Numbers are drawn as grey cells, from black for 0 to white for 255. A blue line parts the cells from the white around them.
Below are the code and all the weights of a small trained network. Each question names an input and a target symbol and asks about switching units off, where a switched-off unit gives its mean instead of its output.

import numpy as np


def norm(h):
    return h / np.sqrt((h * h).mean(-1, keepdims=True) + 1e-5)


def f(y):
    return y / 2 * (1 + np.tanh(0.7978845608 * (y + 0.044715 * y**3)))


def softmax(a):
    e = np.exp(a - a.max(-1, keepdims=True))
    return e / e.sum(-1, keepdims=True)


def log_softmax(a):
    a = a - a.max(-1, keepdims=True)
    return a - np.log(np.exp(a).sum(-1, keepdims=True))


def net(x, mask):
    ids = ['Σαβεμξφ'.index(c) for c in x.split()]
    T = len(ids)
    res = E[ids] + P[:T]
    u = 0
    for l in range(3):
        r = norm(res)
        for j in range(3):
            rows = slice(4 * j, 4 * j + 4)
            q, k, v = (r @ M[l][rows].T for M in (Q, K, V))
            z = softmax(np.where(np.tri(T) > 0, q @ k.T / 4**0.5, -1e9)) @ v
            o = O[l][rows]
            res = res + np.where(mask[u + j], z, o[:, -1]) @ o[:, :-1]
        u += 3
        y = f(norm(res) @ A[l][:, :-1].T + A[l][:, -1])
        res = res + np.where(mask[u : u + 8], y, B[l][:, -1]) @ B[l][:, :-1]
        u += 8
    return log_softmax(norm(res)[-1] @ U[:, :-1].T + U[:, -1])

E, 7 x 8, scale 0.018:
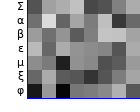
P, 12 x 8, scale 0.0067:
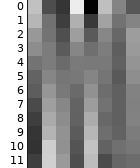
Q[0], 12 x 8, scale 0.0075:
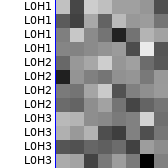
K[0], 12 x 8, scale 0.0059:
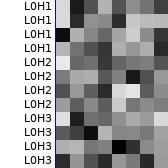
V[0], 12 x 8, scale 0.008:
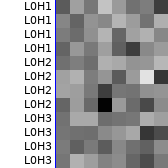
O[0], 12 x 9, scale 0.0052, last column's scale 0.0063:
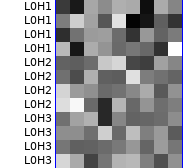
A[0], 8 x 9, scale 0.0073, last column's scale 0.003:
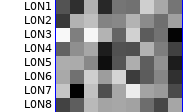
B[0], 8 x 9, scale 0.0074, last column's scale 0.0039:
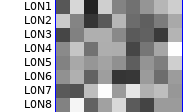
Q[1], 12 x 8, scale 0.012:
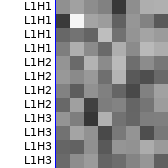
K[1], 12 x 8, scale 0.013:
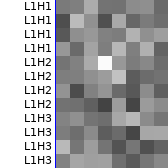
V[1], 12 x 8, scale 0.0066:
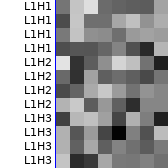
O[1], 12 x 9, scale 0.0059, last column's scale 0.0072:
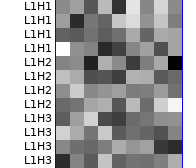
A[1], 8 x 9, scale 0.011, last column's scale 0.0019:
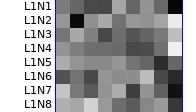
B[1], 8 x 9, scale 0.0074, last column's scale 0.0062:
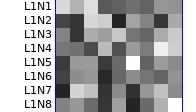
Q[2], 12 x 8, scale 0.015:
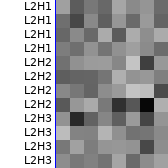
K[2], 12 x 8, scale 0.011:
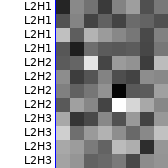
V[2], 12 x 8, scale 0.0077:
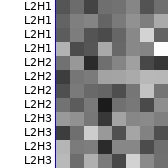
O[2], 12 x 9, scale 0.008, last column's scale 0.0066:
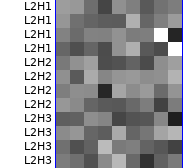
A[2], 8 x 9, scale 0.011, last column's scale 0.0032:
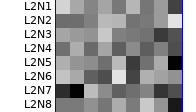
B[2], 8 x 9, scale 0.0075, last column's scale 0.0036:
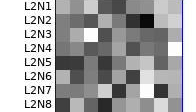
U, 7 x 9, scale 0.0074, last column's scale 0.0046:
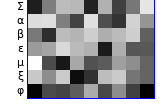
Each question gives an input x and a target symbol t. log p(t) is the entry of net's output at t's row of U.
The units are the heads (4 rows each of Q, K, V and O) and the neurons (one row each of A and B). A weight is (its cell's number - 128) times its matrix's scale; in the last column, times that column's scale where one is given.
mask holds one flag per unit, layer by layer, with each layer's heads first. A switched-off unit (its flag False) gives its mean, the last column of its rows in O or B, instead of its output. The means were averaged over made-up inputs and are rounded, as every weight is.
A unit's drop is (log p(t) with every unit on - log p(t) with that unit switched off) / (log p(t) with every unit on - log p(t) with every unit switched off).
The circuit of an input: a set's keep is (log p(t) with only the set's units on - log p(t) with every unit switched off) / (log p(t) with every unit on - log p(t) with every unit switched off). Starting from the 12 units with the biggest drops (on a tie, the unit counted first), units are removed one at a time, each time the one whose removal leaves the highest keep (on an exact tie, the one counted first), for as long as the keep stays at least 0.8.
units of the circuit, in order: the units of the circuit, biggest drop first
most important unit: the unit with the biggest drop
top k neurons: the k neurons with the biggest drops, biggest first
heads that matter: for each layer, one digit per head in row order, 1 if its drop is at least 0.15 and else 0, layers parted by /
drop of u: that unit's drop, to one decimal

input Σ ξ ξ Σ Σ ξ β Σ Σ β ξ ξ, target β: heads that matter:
000 / 000 / 010
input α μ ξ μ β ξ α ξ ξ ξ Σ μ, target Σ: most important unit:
L2H3
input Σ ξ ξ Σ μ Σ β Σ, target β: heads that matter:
000 / 000 / 010
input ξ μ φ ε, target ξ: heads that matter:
100 / 110 / 011
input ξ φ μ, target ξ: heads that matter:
000 / 100 / 010
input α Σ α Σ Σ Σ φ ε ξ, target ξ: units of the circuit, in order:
[L2H2 L2N2]
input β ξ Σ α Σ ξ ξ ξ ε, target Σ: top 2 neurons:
[L1N2 L0N7]
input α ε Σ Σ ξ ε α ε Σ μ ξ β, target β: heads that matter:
000 / 100 / 000
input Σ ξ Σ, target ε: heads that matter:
100 / 101 / 110
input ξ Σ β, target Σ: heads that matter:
010 / 000 / 000
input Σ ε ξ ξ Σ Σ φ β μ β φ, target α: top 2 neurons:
[L1N6 L2N7]
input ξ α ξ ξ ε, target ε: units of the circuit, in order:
[L1H2 L0N3]
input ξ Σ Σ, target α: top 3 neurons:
[L0N8 L2N7 L2N4]
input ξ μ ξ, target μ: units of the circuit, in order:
[L1H3 L0H1]
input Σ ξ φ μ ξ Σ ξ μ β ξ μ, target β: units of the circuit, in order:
[L2H2]
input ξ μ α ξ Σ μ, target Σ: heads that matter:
000 / 000 / 010
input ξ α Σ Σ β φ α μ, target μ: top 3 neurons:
[L0N7 L1N4 L2N3]
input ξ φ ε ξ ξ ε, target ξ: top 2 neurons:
[L0N6 L2N5]
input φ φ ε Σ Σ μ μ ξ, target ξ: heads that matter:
111 / 010 / 011
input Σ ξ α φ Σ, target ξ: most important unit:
L2H2
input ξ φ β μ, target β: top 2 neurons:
[L0N1 L1N7]
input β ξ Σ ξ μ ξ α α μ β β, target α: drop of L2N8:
0.1
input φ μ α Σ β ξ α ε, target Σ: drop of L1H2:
-0.1
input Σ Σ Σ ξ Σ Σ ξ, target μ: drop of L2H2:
0.6
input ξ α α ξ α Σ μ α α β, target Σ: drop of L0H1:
-0.1
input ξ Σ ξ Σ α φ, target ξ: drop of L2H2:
0.2
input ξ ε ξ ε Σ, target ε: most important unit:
L0H1
